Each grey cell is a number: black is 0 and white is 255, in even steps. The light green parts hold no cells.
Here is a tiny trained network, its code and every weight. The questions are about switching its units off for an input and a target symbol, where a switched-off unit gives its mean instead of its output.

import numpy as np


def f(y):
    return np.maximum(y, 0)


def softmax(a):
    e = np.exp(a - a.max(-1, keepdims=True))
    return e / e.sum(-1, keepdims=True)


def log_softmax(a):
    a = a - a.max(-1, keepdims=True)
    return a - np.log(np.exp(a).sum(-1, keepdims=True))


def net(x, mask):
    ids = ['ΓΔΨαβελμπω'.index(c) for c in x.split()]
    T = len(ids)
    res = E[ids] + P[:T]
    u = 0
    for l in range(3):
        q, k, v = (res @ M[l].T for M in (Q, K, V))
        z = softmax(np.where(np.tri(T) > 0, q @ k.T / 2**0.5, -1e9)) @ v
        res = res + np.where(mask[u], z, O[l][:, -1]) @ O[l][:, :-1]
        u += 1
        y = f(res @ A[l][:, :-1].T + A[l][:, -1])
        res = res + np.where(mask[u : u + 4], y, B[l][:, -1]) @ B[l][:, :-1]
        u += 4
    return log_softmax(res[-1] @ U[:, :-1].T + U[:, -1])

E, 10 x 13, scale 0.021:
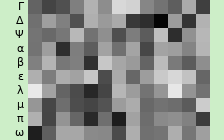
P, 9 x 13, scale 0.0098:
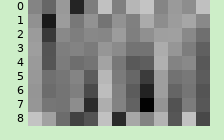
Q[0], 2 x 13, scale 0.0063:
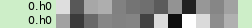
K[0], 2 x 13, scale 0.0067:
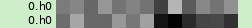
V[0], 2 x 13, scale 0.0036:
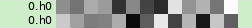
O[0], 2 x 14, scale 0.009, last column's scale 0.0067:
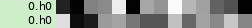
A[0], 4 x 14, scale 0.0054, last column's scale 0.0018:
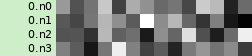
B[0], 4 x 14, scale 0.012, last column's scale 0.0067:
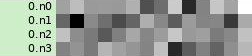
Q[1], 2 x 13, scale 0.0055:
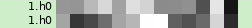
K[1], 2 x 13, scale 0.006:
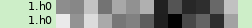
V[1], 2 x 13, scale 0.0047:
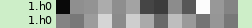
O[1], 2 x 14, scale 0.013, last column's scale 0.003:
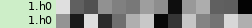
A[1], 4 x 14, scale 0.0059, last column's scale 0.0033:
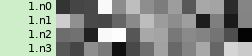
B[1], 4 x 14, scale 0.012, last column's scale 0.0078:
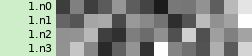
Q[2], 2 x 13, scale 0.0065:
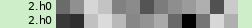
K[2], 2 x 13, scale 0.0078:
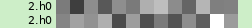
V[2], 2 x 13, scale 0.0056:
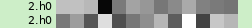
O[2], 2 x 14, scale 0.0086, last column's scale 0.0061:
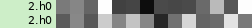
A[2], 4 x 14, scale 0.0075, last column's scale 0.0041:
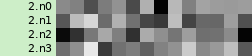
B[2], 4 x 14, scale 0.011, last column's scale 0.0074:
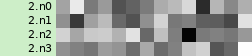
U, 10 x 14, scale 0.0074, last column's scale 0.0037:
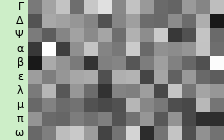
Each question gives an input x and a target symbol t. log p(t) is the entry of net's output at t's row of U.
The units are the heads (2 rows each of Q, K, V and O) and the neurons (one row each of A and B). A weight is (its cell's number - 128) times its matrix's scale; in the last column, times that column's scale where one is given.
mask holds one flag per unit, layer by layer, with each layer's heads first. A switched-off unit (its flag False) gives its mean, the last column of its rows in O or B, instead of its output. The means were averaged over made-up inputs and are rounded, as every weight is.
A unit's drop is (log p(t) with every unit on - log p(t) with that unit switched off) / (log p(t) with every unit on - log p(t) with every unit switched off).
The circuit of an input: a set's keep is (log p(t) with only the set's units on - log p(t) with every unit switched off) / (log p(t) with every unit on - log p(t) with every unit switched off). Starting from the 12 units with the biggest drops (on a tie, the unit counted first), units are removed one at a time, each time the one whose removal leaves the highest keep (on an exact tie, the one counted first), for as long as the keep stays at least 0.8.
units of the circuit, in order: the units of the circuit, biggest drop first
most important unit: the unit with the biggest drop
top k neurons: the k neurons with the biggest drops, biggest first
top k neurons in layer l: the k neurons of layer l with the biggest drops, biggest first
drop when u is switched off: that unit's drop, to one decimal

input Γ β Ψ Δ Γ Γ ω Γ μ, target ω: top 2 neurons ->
[2.n3; 0.n0]
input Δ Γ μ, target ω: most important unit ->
0.h0
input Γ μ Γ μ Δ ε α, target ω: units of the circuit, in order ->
[0.h0; 1.h0]
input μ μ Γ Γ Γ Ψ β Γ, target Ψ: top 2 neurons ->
[2.n1; 0.n0]
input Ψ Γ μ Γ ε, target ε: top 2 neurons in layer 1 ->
[1.n3; 1.n1]
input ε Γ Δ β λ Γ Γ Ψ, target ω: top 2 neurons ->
[0.n2; 1.n1]
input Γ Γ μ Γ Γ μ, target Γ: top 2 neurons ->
[1.n0; 1.n3]
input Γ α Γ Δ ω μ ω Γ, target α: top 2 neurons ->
[0.n0; 1.n0]
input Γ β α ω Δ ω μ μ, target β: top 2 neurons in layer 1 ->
[1.n1; 1.n0]
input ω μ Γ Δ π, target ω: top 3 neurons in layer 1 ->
[1.n1; 1.n0; 1.n3]
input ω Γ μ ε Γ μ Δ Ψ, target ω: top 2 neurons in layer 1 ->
[1.n1; 1.n3]
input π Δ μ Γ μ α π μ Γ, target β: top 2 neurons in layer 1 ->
[1.n2; 1.n0]
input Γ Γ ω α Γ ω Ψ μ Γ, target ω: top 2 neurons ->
[0.n2; 1.n1]
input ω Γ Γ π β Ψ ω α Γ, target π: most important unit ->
0.h0
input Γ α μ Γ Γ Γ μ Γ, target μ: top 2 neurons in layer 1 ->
[1.n0; 1.n3]
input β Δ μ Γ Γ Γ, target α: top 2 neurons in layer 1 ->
[1.n0; 1.n2]
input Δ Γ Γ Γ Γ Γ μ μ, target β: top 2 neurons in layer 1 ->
[1.n0; 1.n2]
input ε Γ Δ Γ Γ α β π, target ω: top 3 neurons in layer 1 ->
[1.n1; 1.n0; 1.n3]
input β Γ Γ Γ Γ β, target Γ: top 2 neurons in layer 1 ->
[1.n0; 1.n3]
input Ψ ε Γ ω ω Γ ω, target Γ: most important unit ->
1.n1
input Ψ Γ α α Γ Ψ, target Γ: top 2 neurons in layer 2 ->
[2.n1; 2.n0]
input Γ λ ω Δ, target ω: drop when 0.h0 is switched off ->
0.1
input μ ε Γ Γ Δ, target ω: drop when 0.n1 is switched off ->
0.1
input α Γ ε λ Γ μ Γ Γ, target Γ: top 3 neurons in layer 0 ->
[0.n0; 0.n2; 0.n3]
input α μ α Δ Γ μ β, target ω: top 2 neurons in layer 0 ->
[0.n2; 0.n1]
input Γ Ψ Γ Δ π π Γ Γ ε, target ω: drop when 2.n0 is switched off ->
0.1
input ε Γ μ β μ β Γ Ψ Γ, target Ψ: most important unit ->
2.h0
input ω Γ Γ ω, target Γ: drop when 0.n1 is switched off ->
0.2
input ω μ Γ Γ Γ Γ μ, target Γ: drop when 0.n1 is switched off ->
0.6
